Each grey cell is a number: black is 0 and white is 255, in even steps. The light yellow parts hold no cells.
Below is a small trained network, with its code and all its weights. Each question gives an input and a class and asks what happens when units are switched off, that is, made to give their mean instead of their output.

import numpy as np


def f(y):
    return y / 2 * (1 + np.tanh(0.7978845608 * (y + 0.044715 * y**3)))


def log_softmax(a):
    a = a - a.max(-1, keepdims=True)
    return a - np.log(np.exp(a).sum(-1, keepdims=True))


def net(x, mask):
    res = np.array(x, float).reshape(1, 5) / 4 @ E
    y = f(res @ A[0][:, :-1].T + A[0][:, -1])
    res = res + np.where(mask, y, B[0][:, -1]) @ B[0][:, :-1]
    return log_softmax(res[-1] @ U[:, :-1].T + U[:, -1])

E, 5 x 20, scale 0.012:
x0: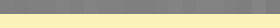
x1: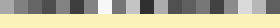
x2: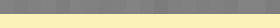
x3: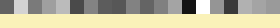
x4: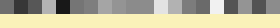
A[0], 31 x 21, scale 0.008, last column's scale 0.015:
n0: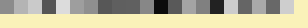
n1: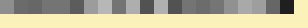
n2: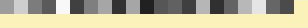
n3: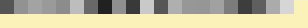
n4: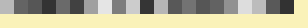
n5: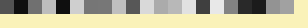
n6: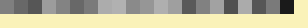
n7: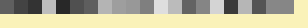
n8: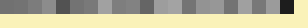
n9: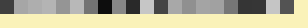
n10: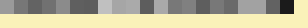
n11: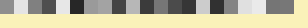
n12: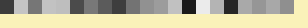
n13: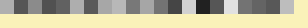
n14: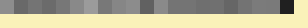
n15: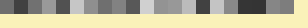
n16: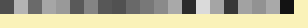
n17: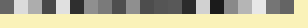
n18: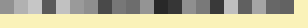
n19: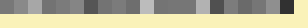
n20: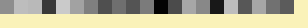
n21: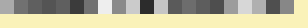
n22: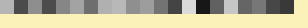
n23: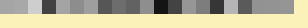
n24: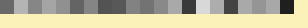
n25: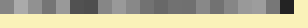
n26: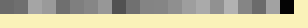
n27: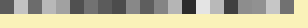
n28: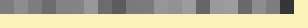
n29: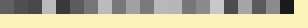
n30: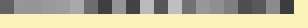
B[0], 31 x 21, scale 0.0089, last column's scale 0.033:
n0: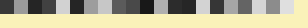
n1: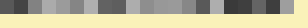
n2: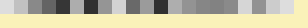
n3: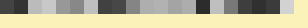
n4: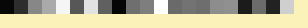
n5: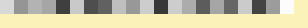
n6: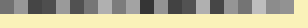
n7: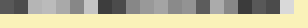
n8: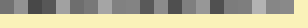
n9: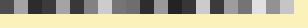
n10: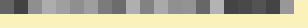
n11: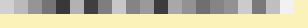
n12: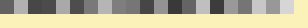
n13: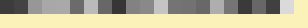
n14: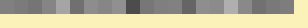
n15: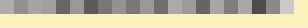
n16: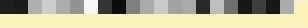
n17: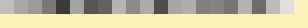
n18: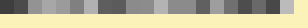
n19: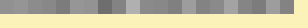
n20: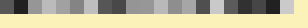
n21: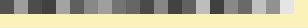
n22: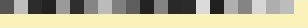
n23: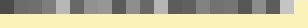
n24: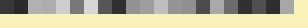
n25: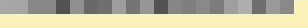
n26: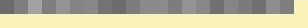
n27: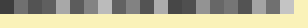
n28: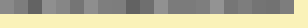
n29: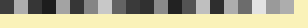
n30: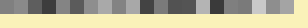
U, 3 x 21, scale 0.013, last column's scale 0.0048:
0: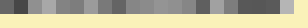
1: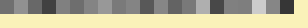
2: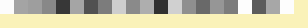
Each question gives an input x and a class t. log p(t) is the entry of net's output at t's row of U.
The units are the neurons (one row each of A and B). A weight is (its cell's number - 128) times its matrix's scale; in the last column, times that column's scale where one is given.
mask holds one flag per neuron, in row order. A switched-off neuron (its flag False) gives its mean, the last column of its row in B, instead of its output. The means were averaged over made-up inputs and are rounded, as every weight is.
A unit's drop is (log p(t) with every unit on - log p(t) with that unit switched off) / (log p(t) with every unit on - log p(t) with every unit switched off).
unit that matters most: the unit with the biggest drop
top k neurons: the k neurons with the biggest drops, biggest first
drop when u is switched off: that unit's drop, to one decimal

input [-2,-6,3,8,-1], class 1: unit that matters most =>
n12
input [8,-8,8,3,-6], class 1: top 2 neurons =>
n9, n0
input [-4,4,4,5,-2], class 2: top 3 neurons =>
n11, n2, n17
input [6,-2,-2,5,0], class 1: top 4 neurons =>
n12, n20, n7, n13
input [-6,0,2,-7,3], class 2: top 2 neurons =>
n5, n4
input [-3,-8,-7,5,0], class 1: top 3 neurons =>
n9, n12, n30
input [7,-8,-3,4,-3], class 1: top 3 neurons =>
n9, n30, n12
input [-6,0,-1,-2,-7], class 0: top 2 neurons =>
n20, n18
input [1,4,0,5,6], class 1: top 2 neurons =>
n29, n12
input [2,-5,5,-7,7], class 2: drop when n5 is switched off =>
0.9
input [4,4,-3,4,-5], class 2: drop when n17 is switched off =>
0.2
